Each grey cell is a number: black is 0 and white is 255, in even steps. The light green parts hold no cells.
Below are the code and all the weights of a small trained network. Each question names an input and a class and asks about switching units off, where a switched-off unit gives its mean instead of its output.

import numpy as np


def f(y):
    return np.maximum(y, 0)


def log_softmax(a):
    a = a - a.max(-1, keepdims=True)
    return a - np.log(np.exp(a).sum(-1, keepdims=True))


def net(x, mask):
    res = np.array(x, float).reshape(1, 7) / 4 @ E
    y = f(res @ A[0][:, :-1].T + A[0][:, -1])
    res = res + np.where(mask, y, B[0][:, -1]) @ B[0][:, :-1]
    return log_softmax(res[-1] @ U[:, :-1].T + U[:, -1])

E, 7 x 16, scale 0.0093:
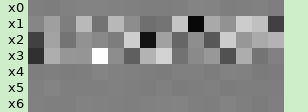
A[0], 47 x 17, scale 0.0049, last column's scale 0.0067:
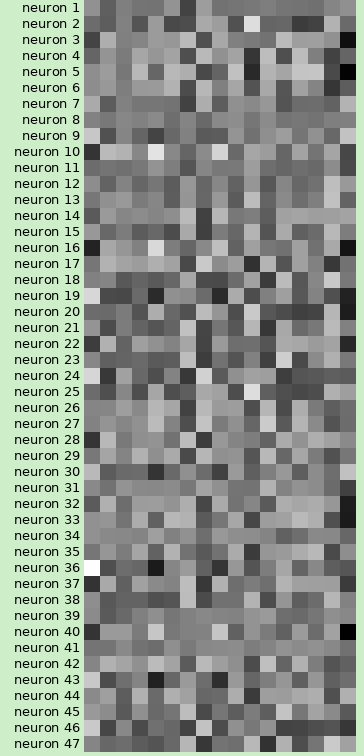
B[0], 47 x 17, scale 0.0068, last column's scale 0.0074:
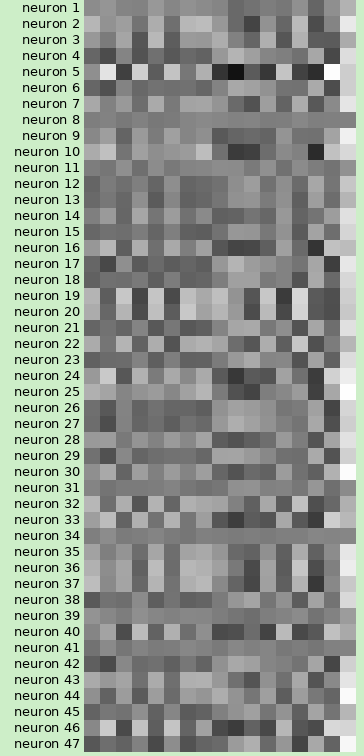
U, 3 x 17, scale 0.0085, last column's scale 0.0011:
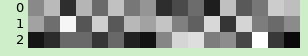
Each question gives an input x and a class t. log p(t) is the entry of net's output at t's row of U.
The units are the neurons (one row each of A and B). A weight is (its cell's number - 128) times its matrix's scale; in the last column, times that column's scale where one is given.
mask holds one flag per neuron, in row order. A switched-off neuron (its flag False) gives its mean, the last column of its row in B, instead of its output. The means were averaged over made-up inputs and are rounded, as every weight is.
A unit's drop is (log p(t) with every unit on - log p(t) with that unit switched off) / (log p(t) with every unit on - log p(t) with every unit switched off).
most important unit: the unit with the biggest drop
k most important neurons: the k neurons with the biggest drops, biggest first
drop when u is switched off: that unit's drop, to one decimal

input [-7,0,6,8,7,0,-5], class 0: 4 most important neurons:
[neuron 40; neuron 16; neuron 10; neuron 14]
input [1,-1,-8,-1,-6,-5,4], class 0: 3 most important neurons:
[neuron 46; neuron 24; neuron 44]
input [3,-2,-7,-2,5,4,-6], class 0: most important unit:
neuron 46
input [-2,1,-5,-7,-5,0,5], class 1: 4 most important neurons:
[neuron 19; neuron 36; neuron 43; neuron 5]
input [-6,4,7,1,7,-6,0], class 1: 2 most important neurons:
[neuron 22; neuron 32]
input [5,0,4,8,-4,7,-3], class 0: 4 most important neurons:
[neuron 40; neuron 16; neuron 10; neuron 19]
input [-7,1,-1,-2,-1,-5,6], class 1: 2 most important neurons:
[neuron 5; neuron 46]
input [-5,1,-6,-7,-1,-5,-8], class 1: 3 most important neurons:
[neuron 19; neuron 36; neuron 43]
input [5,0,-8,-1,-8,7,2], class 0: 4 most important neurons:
[neuron 46; neuron 24; neuron 44; neuron 20]
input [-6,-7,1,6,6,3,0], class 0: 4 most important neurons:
[neuron 40; neuron 16; neuron 19; neuron 10]
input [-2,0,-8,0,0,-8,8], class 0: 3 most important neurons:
[neuron 46; neuron 24; neuron 44]
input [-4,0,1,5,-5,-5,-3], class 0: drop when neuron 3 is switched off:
0.1
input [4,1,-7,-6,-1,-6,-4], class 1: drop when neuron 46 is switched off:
-0.1
